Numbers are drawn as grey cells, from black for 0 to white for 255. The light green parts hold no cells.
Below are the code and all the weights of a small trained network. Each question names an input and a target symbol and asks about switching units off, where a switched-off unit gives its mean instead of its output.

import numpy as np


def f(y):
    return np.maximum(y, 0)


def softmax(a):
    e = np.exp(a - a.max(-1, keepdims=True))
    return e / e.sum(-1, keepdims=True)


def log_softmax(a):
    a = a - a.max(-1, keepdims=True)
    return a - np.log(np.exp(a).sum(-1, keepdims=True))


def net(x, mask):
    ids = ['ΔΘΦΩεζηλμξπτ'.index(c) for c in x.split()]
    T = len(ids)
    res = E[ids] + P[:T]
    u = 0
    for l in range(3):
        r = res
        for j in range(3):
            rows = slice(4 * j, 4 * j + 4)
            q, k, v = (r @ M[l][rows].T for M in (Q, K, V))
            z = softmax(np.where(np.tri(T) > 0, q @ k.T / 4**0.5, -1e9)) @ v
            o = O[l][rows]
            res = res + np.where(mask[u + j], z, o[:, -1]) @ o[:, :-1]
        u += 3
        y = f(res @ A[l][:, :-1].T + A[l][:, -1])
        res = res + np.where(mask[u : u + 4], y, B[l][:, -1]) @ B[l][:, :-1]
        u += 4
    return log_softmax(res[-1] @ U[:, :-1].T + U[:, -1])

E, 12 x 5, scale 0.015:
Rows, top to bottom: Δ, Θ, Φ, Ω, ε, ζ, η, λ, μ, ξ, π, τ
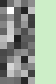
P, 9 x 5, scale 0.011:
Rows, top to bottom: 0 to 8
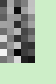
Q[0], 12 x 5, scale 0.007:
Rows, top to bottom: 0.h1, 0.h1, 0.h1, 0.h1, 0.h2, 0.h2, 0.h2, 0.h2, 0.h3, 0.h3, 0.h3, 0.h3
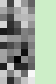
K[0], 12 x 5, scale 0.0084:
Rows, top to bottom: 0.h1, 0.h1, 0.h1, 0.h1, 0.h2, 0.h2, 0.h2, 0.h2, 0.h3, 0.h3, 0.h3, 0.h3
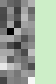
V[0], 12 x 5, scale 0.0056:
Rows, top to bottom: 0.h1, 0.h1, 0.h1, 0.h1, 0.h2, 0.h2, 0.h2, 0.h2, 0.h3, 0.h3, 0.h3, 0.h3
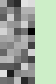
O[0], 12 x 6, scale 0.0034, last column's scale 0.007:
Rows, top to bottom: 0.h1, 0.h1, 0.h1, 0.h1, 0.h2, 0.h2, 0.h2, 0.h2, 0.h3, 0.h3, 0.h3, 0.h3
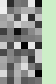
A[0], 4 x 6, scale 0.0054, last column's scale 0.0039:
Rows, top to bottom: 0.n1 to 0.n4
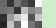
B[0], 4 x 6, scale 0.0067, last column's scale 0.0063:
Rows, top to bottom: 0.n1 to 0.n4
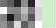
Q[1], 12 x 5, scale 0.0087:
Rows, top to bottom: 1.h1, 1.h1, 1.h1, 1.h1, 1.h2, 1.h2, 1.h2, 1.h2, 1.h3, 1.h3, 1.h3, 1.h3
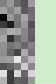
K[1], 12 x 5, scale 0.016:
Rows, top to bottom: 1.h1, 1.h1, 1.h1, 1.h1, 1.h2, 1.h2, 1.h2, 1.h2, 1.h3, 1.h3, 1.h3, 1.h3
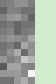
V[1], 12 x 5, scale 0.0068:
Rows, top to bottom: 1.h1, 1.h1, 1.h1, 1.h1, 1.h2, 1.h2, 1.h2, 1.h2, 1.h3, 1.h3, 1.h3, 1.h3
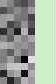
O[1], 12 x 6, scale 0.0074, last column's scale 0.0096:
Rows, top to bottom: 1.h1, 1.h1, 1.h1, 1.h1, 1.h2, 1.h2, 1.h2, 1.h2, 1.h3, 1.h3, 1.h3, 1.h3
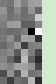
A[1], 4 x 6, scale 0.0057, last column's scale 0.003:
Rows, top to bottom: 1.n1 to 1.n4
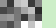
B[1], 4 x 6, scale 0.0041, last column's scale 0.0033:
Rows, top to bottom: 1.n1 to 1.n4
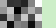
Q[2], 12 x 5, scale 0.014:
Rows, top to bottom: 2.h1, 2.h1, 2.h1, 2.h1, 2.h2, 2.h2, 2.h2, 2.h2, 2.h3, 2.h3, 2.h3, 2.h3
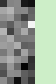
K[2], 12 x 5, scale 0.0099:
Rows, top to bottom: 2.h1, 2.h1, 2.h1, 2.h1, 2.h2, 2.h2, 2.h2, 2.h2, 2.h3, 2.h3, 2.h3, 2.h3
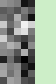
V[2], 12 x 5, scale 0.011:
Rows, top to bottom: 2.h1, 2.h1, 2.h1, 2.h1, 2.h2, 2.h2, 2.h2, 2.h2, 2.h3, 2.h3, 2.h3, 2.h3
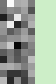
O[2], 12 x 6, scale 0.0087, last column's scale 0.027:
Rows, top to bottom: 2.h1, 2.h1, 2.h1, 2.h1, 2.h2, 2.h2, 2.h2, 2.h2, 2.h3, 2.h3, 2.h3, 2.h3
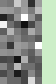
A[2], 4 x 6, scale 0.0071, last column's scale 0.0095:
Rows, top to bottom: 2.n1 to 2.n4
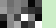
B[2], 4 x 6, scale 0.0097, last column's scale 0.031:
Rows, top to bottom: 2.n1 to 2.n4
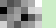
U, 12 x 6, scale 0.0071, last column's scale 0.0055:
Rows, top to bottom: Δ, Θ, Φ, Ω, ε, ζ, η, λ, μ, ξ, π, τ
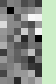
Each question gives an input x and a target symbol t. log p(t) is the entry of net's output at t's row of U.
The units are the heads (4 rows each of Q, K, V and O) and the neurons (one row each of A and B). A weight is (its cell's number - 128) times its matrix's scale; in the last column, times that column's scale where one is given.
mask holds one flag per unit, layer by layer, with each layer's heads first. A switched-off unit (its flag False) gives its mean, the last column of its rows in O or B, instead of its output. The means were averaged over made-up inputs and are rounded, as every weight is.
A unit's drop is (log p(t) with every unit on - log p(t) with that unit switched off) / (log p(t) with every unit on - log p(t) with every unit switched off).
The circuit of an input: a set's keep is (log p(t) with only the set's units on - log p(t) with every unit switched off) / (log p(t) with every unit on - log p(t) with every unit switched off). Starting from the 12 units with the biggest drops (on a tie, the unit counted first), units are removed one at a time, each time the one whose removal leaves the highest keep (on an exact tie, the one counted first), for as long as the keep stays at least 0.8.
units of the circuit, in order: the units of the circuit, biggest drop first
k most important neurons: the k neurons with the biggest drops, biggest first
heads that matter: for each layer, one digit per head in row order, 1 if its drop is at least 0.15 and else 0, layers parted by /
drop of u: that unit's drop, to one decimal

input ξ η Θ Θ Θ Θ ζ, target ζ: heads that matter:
000 / 001 / 101
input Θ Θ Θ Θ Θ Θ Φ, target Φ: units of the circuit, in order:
[2.h1 0.n3 2.h3 1.n1]
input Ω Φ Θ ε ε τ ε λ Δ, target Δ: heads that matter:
100 / 001 / 101
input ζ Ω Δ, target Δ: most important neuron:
[2.n3]
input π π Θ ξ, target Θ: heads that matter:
000 / 000 / 100
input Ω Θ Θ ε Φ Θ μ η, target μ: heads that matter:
100 / 001 / 101
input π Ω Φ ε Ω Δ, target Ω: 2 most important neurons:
[2.n2 2.n1]
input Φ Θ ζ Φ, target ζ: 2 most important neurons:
[2.n2 2.n4]
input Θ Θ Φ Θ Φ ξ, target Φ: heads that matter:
000 / 001 / 101
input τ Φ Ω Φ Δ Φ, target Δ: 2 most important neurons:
[2.n3 2.n1]
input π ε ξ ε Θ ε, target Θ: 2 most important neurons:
[2.n1 2.n2]
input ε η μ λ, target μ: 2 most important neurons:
[2.n3 2.n2]
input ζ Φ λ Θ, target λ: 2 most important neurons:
[2.n3 0.n3]
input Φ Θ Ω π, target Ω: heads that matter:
000 / 000 / 001
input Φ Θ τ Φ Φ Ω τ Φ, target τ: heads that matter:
100 / 001 / 001
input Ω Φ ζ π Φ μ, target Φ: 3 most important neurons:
[0.n3 2.n3 2.n2]
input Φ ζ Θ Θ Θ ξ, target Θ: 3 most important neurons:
[2.n1 2.n2 0.n3]
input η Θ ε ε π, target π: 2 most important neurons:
[0.n3 0.n4]
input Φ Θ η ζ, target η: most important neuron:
[2.n1]
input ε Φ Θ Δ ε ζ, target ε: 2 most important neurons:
[0.n2 2.n3]
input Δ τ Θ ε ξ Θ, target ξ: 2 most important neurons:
[2.n3 2.n2]
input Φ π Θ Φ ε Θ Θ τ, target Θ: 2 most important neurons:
[2.n1 2.n2]
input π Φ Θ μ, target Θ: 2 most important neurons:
[2.n1 2.n2]
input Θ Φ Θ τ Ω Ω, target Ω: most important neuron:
[2.n2]
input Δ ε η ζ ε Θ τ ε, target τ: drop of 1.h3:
0.2
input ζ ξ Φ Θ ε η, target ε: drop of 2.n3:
0.2
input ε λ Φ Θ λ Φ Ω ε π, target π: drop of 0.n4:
0.1
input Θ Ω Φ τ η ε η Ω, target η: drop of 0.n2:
-0.1
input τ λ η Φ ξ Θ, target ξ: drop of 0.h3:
0.1
